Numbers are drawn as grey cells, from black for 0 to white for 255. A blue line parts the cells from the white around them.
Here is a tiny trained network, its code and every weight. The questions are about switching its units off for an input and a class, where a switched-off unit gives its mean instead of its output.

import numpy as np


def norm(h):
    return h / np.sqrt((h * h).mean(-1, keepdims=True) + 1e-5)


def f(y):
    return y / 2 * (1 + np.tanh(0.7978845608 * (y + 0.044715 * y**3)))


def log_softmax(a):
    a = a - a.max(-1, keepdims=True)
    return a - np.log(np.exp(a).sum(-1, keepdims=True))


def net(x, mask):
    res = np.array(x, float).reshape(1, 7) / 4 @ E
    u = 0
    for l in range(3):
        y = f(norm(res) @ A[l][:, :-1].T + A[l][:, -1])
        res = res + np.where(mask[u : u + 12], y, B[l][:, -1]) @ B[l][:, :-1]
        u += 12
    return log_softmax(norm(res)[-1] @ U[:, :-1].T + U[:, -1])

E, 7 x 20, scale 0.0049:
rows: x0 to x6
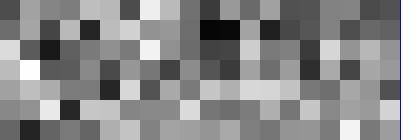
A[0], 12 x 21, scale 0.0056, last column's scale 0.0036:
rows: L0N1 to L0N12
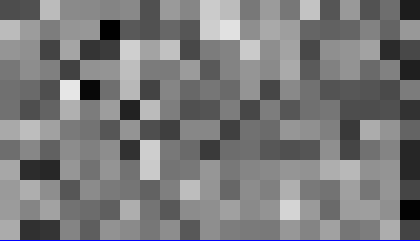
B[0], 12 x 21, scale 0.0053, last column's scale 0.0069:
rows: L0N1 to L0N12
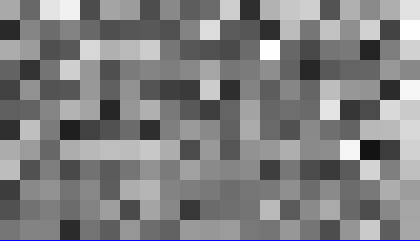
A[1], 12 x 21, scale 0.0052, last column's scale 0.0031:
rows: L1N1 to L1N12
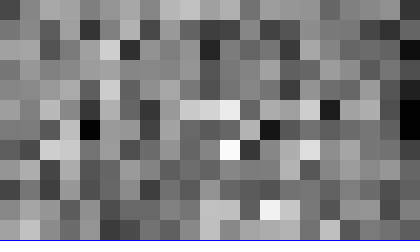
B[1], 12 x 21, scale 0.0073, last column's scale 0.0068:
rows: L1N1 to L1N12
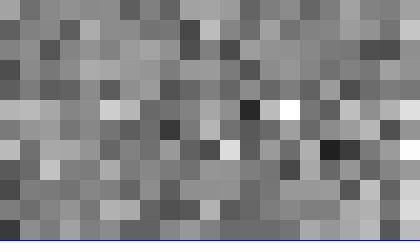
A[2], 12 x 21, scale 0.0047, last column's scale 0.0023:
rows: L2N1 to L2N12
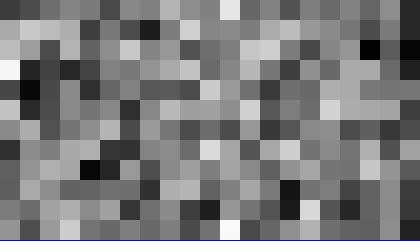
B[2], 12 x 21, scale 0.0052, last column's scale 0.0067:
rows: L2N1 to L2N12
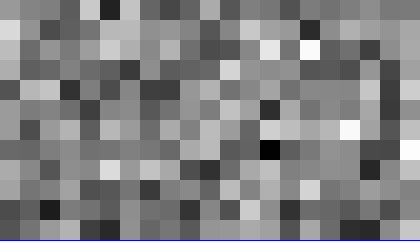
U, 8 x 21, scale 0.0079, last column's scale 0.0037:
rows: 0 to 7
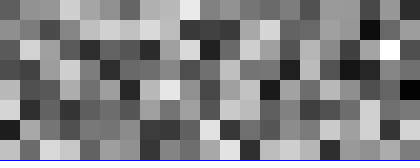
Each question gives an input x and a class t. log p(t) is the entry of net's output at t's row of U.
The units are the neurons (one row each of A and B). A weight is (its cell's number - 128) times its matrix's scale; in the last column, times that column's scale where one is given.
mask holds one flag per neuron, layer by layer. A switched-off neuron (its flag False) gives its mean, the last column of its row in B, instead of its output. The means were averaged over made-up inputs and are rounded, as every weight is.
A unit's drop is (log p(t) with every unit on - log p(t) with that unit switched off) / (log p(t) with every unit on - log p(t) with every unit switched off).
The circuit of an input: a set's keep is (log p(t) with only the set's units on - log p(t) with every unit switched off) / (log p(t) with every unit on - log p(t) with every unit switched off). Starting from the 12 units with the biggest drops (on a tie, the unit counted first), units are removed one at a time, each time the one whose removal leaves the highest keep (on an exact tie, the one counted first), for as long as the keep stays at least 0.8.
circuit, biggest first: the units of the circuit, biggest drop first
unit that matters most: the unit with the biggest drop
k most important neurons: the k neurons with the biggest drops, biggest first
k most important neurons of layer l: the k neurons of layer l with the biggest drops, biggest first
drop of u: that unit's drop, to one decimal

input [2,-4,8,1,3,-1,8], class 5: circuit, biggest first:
(L0N9)
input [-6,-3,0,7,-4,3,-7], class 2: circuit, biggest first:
(L0N7 L0N5)
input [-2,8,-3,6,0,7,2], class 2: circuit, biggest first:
(L0N7 L0N2)
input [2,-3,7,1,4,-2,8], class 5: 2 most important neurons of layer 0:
(L0N9 L0N8)
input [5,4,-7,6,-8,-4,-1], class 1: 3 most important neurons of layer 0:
(L0N8 L0N2 L0N6)
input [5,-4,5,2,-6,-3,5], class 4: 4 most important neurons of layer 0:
(L0N9 L0N8 L0N3 L0N6)
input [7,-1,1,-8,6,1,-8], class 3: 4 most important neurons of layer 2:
(L2N12 L2N11 L2N7 L2N8)
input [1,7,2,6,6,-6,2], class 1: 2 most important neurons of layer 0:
(L0N3 L0N2)
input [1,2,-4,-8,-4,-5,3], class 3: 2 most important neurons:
(L0N1 L1N8)
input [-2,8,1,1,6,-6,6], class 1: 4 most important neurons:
(L0N3 L0N2 L2N3 L0N7)
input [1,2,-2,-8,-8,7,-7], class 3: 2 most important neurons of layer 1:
(L1N8 L1N6)
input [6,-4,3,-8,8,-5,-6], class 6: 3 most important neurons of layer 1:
(L1N11 L1N12 L1N6)
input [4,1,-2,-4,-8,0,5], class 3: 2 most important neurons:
(L0N3 L2N12)
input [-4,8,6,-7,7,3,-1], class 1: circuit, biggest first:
(L0N3)
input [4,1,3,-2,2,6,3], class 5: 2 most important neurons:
(L0N1 L0N3)
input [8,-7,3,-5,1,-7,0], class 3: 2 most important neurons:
(L0N5 L1N8)
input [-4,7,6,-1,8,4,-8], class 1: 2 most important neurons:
(L0N3 L0N2)
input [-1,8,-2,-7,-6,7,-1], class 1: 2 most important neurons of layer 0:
(L0N2 L0N7)
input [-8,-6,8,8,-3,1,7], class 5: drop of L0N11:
0.0
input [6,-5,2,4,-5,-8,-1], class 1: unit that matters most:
L0N8
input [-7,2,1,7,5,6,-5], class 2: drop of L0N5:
0.1
